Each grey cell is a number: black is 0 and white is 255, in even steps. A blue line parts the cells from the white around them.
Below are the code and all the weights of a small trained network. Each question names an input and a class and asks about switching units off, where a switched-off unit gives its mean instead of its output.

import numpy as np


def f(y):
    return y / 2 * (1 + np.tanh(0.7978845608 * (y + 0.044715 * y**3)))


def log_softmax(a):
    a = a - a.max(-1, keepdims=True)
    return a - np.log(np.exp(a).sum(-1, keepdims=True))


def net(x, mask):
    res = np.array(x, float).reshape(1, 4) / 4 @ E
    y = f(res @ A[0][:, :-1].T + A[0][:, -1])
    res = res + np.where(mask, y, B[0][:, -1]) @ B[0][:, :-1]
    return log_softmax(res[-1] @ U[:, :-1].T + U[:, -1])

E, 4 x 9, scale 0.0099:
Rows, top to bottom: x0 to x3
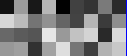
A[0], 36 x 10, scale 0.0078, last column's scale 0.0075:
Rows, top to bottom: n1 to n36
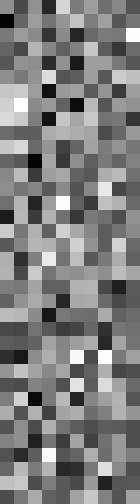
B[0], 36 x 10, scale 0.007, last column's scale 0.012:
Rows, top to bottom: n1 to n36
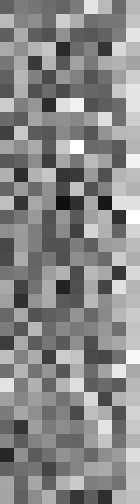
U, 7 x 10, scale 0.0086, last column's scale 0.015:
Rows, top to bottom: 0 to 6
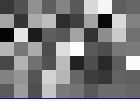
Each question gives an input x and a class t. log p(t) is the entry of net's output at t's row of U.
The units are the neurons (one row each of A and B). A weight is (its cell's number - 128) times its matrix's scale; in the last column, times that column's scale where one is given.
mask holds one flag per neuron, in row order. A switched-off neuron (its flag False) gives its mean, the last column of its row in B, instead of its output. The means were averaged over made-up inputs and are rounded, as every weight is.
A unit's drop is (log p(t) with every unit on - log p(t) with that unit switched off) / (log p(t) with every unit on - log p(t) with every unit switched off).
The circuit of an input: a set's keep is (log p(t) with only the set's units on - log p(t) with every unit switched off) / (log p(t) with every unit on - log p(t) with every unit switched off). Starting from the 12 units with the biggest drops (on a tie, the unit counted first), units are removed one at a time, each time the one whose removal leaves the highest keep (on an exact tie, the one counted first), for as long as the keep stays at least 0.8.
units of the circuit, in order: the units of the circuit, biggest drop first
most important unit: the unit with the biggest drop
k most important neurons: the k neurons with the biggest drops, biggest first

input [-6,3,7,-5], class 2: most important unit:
n25
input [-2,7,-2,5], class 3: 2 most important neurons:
(n8, n11)
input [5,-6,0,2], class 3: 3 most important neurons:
(n26, n28, n2)
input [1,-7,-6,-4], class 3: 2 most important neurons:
(n26, n28)
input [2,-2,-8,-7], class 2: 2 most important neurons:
(n15, n23)
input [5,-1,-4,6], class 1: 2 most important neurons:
(n15, n13)
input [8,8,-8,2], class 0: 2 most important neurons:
(n16, n31)
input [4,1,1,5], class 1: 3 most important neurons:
(n15, n13, n29)
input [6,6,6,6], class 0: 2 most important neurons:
(n16, n12)
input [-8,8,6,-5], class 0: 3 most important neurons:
(n17, n20, n9)
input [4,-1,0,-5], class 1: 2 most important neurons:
(n4, n36)
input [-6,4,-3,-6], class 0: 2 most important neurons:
(n9, n15)
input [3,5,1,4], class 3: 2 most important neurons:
(n8, n11)
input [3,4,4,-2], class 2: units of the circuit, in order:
(n33)
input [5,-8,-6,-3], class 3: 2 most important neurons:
(n26, n28)
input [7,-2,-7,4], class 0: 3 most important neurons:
(n16, n31, n12)
